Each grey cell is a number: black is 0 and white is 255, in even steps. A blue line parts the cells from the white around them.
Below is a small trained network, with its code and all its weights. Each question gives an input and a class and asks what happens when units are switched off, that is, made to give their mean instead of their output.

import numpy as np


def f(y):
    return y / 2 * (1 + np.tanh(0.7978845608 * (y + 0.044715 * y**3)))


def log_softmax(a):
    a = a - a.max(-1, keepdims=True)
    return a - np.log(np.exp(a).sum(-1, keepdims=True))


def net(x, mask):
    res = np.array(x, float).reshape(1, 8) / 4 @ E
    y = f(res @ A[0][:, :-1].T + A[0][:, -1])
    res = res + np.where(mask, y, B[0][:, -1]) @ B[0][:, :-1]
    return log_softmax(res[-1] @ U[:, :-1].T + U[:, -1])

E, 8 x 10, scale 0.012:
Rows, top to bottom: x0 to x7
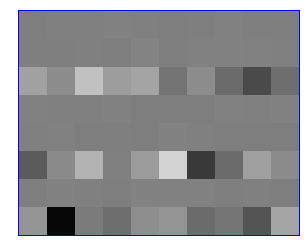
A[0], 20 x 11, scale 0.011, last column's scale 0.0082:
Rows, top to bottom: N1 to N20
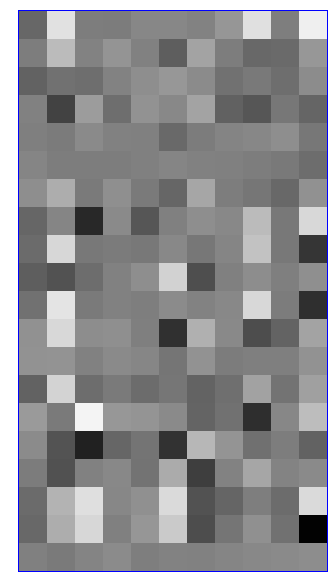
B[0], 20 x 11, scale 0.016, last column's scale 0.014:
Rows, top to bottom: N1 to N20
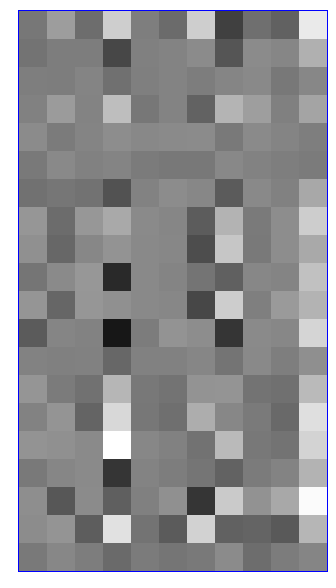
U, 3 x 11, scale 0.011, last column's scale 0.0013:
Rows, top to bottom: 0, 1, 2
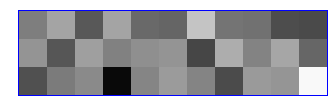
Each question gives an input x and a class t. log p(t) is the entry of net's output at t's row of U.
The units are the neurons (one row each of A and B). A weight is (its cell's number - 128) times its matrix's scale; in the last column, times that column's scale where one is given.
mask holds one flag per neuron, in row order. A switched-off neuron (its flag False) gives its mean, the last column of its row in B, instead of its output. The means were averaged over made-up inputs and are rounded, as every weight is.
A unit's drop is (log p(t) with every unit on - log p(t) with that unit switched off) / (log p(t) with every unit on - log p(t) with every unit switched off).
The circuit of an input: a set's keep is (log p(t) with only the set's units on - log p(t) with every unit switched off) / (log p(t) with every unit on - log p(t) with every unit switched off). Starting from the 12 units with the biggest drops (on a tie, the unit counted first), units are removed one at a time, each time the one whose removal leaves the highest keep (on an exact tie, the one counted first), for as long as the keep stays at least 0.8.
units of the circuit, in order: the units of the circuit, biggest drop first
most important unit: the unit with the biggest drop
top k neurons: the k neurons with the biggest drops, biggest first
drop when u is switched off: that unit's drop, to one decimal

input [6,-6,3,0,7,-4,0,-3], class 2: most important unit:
N12
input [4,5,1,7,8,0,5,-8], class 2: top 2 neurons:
(N12 N15)
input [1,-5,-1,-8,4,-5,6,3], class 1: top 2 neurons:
(N1 N15)
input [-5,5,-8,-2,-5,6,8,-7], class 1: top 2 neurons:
(N11 N9)
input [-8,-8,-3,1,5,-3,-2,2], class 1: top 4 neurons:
(N1 N15 N19 N8)
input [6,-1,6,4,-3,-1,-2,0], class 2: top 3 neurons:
(N1 N16 N19)
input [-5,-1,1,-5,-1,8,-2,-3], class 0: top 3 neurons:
(N19 N1 N8)
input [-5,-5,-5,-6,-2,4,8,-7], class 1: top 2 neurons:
(N11 N9)
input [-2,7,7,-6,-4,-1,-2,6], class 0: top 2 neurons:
(N15 N18)
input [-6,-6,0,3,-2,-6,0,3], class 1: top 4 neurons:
(N1 N15 N19 N14)
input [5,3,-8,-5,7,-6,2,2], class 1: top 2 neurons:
(N8 N1)
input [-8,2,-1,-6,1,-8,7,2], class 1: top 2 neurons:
(N1 N15)
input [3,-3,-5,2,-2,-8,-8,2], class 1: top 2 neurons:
(N1 N8)
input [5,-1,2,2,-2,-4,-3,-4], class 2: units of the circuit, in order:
(N12)
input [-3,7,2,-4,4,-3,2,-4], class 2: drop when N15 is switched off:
0.1
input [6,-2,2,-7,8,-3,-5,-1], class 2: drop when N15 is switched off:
0.1
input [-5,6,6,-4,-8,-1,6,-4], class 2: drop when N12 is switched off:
0.3
